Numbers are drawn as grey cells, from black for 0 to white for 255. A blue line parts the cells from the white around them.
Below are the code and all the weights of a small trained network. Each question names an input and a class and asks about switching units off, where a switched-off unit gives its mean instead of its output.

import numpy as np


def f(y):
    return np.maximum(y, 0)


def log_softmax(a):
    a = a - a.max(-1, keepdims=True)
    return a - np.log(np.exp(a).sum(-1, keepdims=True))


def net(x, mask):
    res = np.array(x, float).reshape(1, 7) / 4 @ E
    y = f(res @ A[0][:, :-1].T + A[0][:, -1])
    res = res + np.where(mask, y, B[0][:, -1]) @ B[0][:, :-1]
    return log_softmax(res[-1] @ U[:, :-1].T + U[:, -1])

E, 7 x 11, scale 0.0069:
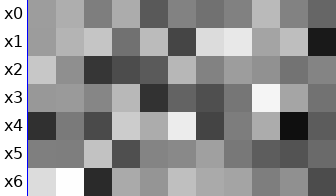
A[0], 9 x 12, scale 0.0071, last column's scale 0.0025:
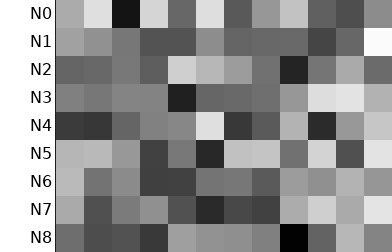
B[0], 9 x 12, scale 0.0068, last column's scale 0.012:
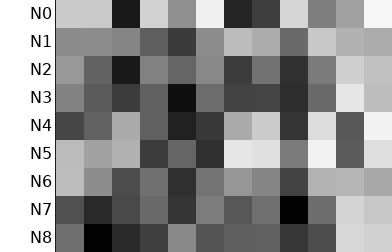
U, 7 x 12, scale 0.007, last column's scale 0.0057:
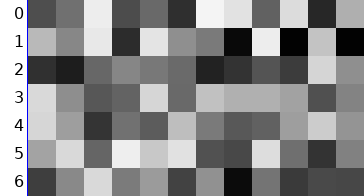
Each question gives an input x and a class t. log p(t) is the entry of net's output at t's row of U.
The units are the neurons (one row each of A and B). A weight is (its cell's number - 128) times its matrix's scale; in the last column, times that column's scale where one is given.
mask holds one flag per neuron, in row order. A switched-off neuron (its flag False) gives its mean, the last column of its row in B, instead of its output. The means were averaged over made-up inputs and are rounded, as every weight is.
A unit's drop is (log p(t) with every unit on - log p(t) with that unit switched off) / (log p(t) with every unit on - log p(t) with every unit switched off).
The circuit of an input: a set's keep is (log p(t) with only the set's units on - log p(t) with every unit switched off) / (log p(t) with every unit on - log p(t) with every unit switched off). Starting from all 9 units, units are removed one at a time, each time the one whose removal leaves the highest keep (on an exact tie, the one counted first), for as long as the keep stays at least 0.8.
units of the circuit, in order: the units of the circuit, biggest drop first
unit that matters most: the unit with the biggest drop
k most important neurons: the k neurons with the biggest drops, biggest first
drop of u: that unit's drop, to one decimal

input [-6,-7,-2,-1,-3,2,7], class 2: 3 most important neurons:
[N8; N5; N0]
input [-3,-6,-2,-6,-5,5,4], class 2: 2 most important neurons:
[N8; N0]
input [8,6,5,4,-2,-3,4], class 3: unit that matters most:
N5
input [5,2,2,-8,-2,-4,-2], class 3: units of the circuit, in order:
[N7; N3]
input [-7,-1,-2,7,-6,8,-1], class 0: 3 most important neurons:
[N0; N5; N2]
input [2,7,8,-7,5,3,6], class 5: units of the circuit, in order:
[N0; N4; N7]
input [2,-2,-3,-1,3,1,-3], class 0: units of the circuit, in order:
[N0; N4]
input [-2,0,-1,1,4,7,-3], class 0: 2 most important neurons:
[N0; N4]
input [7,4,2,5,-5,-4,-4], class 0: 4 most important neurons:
[N5; N0; N2; N8]
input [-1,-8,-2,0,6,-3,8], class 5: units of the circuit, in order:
[N0; N7]
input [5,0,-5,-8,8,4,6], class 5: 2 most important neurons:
[N0; N7]
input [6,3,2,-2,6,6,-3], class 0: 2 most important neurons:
[N0; N4]
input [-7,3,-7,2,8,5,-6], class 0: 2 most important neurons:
[N4; N0]
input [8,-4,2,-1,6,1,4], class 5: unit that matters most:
N0
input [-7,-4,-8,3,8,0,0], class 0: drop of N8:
0.1
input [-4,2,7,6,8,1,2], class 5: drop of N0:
0.1
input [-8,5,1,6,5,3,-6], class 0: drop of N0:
0.2
